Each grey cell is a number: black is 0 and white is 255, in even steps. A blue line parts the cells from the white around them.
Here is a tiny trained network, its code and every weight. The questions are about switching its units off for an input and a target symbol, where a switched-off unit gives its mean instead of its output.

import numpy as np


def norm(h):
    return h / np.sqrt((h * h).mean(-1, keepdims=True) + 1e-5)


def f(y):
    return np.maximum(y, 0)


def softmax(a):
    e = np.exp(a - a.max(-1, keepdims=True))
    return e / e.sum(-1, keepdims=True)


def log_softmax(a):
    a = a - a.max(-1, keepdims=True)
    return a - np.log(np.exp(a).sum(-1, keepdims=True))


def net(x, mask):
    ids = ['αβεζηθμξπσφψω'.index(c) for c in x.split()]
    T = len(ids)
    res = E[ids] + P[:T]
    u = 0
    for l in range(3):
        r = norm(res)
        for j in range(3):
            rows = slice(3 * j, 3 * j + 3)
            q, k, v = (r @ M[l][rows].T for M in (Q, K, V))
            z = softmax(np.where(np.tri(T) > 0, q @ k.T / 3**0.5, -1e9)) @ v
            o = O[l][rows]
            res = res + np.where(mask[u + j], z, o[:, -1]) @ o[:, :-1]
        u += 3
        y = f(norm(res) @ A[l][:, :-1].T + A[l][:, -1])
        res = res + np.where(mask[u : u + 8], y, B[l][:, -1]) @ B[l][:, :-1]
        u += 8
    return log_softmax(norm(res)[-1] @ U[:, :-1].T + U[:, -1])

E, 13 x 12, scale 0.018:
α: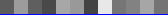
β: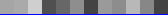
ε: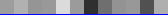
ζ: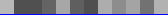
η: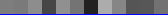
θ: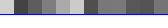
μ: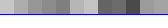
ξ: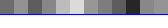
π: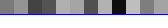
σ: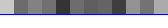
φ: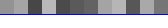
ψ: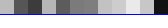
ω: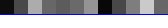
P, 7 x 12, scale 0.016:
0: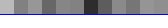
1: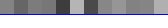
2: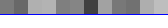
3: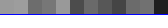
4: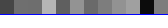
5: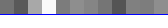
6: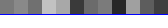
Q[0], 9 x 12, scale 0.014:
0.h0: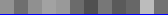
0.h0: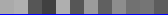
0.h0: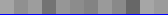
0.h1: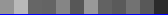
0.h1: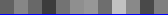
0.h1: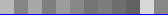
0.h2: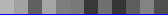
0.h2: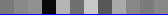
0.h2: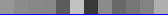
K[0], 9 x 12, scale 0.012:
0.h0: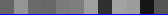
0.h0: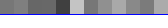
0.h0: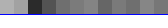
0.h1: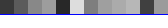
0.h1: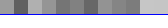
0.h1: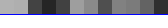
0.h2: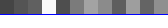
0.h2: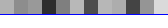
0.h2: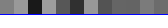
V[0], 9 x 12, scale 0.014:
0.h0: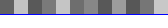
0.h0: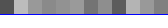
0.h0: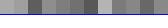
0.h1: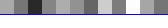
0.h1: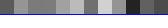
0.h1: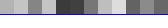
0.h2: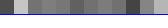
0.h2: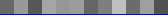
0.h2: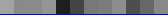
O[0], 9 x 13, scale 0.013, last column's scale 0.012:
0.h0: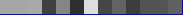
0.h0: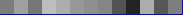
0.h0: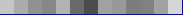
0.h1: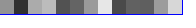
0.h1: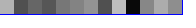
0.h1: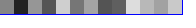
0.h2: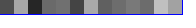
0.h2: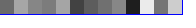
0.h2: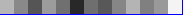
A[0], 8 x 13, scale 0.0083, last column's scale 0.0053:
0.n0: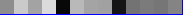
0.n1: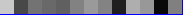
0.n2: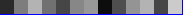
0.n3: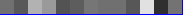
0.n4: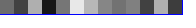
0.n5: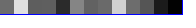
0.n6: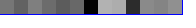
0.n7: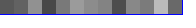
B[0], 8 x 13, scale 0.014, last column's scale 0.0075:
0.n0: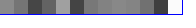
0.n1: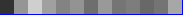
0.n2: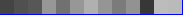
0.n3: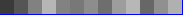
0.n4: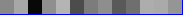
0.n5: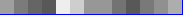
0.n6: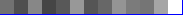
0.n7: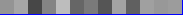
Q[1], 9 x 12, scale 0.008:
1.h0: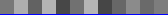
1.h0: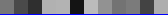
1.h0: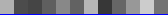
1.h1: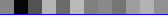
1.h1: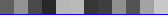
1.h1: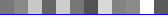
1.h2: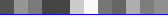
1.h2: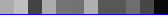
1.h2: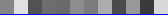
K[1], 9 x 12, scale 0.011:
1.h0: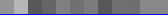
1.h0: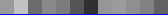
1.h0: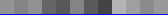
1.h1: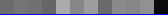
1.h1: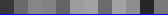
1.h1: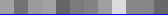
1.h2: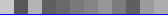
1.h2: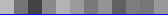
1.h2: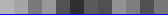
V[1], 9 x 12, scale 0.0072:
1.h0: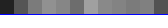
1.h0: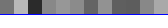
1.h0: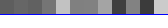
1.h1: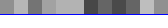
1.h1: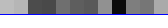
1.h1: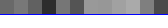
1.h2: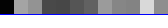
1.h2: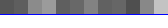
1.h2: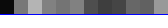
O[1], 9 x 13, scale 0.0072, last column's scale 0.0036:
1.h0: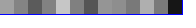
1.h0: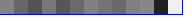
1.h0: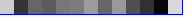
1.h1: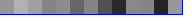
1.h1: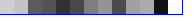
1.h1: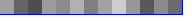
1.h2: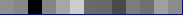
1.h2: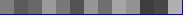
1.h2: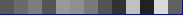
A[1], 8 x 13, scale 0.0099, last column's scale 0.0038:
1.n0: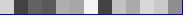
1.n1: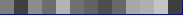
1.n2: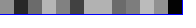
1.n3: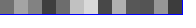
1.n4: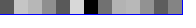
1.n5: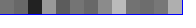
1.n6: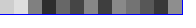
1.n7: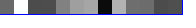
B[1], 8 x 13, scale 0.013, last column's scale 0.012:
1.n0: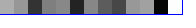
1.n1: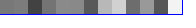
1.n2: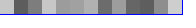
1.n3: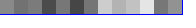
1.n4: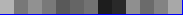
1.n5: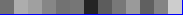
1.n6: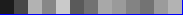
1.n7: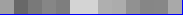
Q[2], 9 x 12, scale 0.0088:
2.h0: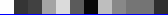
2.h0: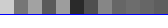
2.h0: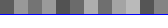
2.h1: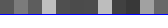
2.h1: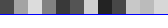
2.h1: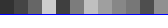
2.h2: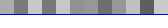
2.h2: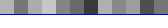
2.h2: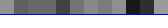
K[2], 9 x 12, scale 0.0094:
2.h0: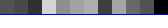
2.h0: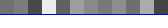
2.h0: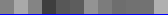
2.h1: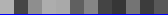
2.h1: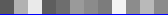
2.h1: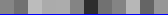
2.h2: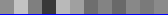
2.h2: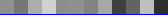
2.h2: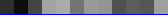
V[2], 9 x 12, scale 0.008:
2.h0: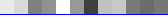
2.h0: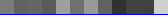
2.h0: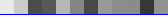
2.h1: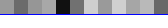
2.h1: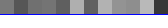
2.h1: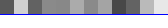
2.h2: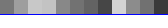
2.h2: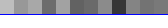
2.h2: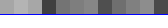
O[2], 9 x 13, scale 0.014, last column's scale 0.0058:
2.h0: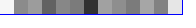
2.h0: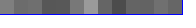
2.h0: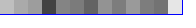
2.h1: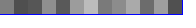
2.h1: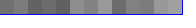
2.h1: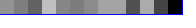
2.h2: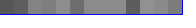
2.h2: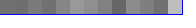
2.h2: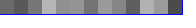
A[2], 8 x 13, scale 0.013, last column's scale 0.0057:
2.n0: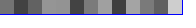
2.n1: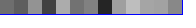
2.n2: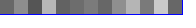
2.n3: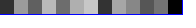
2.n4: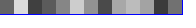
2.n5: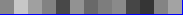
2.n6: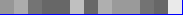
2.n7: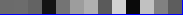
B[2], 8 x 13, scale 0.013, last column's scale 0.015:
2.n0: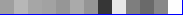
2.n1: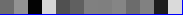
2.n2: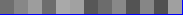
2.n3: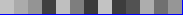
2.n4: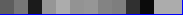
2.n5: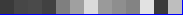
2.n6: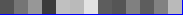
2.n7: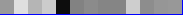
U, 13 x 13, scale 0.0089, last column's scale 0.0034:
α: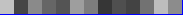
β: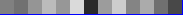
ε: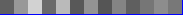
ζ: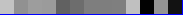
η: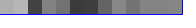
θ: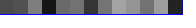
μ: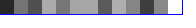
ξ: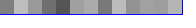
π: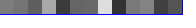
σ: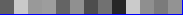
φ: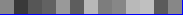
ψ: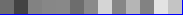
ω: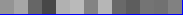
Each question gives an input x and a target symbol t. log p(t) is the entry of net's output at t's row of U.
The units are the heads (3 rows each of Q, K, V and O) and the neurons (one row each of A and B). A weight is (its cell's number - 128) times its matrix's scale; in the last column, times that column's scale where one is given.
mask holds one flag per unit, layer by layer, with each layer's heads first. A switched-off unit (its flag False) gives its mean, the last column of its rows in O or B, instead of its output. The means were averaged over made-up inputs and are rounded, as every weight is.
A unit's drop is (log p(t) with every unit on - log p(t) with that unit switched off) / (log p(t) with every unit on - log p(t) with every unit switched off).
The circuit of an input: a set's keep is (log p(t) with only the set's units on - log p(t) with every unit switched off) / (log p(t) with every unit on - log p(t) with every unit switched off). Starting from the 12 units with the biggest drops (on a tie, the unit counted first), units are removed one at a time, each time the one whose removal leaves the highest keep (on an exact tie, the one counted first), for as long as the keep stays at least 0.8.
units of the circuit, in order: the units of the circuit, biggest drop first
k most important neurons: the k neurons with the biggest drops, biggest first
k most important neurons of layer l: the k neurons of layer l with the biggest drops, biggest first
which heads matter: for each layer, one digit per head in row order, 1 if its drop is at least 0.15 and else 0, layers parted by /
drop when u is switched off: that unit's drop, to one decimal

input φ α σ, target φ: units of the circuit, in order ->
[0.h1]
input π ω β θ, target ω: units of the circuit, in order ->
[0.h1 0.n5 1.n7]
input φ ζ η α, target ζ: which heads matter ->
010 / 000 / 000
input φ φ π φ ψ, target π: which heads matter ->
010 / 000 / 000
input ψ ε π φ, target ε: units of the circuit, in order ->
[0.h0 1.n6 1.n0]
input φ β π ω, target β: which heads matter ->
100 / 000 / 000
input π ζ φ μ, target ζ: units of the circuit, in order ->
[0.h1 2.n0]
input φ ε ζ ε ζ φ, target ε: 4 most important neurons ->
[1.n6 2.n1 1.n1 1.n0]
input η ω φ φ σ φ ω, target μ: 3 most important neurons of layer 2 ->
[2.n0 2.n4 2.n7]
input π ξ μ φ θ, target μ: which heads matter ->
110 / 000 / 000
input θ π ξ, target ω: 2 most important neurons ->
[0.n4 2.n6]
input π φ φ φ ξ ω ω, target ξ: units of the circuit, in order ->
[0.h1 2.n7 1.n7]
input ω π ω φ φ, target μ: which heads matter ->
100 / 000 / 000
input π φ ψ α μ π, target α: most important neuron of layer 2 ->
[2.n1]
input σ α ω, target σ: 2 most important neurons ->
[2.n3 1.n1]
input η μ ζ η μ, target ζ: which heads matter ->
000 / 000 / 000
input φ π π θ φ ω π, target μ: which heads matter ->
100 / 000 / 100
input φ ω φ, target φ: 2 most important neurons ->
[1.n0 1.n5]
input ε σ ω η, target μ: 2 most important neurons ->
[2.n0 0.n2]
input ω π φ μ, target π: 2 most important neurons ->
[2.n5 1.n0]
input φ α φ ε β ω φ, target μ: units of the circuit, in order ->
[2.h0]
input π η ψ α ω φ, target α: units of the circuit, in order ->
[0.h1 2.n1]
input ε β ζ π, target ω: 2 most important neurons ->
[1.n6 2.n6]
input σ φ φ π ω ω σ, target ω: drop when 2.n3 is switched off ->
0.2
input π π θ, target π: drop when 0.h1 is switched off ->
0.8
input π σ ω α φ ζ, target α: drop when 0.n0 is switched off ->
0.1
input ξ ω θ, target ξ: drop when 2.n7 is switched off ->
0.5
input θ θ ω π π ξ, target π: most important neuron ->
[2.n0]
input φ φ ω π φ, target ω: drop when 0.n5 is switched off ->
0.2
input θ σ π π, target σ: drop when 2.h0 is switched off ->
0.0
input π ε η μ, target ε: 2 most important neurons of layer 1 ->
[1.n6 1.n1]
